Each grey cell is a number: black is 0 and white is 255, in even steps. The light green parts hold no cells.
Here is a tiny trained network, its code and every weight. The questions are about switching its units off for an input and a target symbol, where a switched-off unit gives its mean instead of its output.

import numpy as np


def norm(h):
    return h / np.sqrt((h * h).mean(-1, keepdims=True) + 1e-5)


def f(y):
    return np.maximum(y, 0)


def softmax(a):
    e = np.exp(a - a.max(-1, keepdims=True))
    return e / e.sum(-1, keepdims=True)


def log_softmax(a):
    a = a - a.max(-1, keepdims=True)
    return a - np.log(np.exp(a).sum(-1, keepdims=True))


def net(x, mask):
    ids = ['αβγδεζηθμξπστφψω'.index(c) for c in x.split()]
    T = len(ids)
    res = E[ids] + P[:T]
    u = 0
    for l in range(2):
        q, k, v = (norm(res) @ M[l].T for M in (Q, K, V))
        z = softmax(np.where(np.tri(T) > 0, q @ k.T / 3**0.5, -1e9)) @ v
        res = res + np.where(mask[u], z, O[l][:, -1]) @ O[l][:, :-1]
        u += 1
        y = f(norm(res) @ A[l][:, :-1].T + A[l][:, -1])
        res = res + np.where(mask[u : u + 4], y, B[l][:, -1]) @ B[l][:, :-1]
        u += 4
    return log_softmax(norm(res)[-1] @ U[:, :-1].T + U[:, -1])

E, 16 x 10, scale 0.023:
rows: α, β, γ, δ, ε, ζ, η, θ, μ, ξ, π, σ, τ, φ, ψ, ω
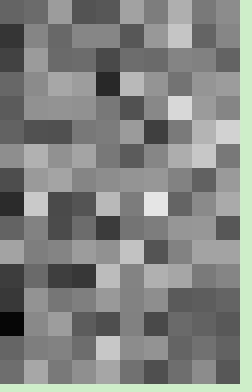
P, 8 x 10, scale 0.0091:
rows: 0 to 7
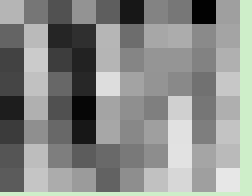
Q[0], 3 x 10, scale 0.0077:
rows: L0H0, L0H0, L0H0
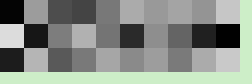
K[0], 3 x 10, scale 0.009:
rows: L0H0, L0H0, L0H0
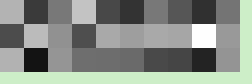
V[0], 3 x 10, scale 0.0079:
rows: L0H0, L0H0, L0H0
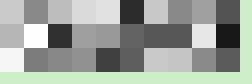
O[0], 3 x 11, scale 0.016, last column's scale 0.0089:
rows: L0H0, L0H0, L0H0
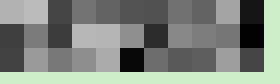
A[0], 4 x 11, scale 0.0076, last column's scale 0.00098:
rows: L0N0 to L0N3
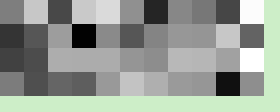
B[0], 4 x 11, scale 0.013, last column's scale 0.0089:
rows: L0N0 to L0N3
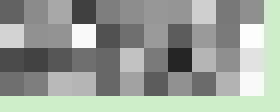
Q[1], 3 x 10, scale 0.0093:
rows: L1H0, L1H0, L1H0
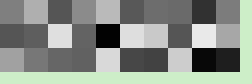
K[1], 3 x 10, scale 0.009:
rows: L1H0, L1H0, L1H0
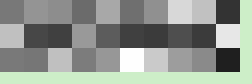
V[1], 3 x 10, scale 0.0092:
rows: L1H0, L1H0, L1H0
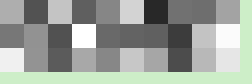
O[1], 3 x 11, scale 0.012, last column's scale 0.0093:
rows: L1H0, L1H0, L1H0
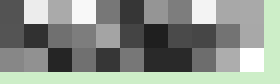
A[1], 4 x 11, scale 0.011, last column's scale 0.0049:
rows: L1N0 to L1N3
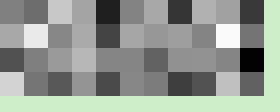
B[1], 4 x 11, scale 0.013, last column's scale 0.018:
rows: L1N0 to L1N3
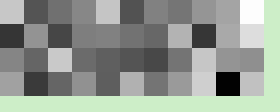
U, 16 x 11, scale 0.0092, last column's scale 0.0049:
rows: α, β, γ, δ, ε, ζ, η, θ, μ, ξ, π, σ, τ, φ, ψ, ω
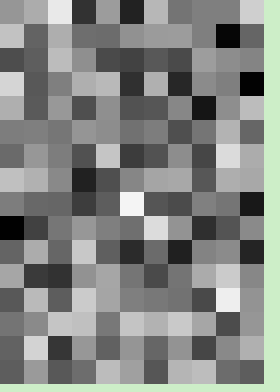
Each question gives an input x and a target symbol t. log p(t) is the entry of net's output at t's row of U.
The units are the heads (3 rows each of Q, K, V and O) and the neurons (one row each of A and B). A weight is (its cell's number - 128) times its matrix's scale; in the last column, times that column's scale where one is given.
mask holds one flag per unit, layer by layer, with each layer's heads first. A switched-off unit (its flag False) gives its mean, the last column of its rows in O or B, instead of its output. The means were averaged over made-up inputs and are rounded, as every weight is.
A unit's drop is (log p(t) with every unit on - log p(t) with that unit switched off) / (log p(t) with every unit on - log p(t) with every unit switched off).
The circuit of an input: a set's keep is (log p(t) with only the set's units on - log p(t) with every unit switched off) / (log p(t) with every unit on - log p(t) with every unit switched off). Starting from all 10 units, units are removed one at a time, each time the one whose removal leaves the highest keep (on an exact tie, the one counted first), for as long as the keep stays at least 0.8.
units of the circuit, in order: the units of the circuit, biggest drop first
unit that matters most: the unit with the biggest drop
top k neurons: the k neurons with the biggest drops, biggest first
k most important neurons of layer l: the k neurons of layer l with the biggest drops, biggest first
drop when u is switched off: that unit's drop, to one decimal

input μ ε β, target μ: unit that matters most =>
L1H0
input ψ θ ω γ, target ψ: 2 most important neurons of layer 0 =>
L0N1; L0N2
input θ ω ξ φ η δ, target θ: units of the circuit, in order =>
L0H0; L1N1
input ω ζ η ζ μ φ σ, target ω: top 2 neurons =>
L0N0; L0N1
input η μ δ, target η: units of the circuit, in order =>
L0H0; L1H0
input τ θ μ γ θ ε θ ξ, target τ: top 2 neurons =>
L0N1; L1N1
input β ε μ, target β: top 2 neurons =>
L1N3; L0N1
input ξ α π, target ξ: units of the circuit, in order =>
L0H0; L1H0
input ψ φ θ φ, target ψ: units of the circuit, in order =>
L0H0; L1N1; L0N2
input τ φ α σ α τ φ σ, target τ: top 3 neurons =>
L0N1; L1N1; L1N3
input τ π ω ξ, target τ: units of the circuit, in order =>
L1H0; L0N1; L1N1; L1N3
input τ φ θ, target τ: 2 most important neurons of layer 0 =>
L0N1; L0N3
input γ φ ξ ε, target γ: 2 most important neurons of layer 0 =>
L0N2; L0N3
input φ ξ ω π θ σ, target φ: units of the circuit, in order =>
L1H0
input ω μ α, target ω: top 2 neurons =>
L0N0; L0N1
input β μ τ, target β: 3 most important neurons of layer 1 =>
L1N3; L1N1; L1N0
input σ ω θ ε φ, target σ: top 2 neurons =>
L1N0; L0N1
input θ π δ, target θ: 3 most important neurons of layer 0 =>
L0N2; L0N1; L0N3
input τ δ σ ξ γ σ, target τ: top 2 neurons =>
L0N1; L1N1
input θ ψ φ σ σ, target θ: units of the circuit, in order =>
L0H0
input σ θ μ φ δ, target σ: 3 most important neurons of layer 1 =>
L1N0; L1N1; L1N3
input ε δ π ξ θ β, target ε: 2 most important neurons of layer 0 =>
L0N2; L0N3
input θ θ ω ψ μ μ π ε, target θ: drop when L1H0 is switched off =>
0.2
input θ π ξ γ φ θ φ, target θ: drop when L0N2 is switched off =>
0.1
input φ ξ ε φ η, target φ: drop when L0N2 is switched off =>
0.0
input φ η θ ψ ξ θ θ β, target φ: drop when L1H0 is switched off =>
0.4
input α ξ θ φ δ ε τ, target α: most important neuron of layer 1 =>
L1N3
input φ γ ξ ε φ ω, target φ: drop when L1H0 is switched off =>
0.3
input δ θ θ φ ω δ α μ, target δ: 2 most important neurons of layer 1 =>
L1N0; L1N1
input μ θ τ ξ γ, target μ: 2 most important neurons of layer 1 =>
L1N0; L1N1
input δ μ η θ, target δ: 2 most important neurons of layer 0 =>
L0N1; L0N3
